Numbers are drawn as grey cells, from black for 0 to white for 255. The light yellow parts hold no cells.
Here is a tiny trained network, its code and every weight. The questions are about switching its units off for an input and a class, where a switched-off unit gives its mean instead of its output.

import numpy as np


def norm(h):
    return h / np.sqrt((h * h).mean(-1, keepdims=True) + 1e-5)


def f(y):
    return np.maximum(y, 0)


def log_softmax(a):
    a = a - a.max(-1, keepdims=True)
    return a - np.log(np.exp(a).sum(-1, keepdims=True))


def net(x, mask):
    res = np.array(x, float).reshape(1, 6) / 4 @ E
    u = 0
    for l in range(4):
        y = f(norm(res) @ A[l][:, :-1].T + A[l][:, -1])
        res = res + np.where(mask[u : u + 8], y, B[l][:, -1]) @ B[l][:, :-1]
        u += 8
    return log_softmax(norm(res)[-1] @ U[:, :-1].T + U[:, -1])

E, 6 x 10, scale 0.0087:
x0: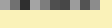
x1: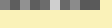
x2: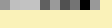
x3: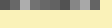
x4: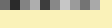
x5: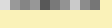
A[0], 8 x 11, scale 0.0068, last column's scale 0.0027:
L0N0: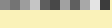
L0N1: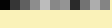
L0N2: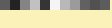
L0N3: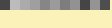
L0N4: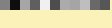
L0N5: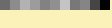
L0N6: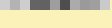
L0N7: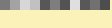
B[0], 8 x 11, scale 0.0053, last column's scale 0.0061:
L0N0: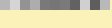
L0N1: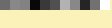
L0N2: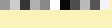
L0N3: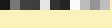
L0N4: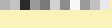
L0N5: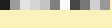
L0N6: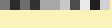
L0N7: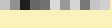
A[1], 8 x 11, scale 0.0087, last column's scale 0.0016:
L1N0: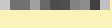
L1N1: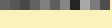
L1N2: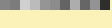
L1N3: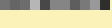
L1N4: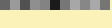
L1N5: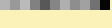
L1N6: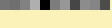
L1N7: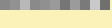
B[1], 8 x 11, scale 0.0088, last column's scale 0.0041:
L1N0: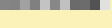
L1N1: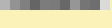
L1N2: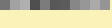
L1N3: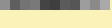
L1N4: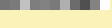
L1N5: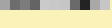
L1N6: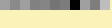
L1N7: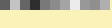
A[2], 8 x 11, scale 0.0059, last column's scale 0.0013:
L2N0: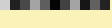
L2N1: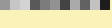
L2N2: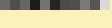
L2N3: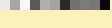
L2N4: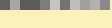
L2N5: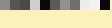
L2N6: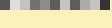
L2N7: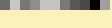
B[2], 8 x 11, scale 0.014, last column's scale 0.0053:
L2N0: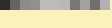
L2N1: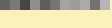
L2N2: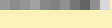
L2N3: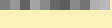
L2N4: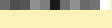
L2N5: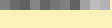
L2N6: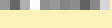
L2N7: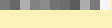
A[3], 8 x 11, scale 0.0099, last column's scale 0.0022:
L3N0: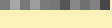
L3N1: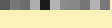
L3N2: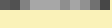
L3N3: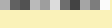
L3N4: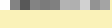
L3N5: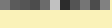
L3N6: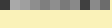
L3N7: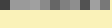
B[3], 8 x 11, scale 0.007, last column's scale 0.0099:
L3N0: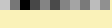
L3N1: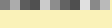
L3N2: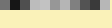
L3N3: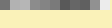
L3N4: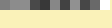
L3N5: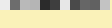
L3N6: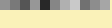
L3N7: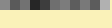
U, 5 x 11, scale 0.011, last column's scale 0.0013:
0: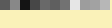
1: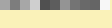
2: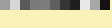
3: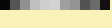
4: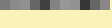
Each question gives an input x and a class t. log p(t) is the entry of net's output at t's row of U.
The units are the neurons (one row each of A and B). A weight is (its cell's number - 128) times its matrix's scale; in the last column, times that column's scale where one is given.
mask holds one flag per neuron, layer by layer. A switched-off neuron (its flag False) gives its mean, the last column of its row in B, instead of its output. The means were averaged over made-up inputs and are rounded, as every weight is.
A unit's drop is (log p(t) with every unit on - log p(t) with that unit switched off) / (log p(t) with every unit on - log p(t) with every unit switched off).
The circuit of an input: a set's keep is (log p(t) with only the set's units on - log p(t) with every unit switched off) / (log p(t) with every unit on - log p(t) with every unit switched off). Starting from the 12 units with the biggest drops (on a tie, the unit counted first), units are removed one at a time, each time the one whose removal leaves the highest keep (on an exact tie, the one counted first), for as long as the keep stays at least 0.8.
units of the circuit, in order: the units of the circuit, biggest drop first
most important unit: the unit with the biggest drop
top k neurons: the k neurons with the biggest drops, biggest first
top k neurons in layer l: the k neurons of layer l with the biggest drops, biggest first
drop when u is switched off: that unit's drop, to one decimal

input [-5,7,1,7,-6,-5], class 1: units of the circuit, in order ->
[L3N5]
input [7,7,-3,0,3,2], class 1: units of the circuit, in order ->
[L0N2 L3N5]
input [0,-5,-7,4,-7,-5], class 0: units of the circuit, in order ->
[L0N4 L0N2]
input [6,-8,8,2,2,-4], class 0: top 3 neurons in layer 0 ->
[L0N7 L0N6 L0N3]
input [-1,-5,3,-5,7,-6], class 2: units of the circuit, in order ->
[L1N3 L3N1]
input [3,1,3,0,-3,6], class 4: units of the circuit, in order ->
[L0N6 L3N4]
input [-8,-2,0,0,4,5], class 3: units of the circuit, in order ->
[L1N5 L3N5]
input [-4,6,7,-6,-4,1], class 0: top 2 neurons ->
[L0N3 L2N3]
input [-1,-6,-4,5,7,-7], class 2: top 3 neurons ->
[L3N1 L2N5 L0N4]
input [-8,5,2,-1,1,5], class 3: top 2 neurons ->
[L0N5 L3N2]
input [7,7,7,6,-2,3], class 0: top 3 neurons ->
[L0N7 L2N3 L1N2]
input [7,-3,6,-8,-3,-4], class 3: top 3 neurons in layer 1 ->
[L1N4 L1N1 L1N6]
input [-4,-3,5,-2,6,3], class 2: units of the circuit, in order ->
[L0N2 L3N1]
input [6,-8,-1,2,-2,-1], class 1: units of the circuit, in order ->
[L1N4]
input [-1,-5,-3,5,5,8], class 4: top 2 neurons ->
[L3N4 L1N5]
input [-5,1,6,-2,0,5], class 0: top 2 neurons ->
[L0N7 L0N3]
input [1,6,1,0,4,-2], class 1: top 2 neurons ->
[L3N5 L2N5]
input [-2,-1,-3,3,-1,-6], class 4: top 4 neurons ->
[L0N1 L0N2 L2N2 L0N7]
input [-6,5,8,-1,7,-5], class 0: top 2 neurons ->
[L0N3 L1N7]
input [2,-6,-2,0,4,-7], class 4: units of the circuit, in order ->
[L0N1]
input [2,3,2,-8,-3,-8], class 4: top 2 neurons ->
[L0N1 L0N2]
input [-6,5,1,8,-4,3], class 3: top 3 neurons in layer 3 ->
[L3N4 L3N2 L3N7]
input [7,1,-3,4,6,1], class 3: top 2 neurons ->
[L2N0 L1N0]
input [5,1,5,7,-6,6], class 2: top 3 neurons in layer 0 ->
[L0N6 L0N4 L0N1]
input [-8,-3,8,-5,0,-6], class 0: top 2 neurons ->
[L0N3 L1N7]
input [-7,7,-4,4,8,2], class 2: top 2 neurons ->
[L0N2 L3N1]
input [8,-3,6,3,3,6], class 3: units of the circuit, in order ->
[L2N0]
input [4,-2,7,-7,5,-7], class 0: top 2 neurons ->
[L0N3 L0N6]
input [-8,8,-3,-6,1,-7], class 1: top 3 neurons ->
[L3N5 L0N2 L2N0]
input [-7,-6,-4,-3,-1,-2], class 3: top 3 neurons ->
[L2N6 L3N5 L3N2]
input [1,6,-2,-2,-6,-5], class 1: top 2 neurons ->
[L3N5 L3N1]
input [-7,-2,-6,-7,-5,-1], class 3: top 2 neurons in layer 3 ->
[L3N5 L3N2]
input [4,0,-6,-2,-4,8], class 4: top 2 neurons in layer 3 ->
[L3N4 L3N1]
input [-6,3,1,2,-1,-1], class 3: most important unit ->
L0N5
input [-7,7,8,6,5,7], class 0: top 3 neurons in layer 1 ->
[L1N7 L1N2 L1N0]
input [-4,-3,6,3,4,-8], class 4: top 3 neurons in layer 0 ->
[L0N1 L0N4 L0N3]
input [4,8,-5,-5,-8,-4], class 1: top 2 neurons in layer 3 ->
[L3N5 L3N1]
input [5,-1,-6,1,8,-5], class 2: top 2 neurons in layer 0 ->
[L0N3 L0N7]
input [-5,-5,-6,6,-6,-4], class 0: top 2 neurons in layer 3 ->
[L3N5 L3N3]
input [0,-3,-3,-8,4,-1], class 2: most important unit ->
L0N3
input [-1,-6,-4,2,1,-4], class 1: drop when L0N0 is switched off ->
0.2
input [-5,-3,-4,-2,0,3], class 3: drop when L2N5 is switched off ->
0.0
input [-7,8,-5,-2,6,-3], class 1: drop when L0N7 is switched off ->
0.1
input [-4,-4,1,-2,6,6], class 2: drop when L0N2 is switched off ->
0.2
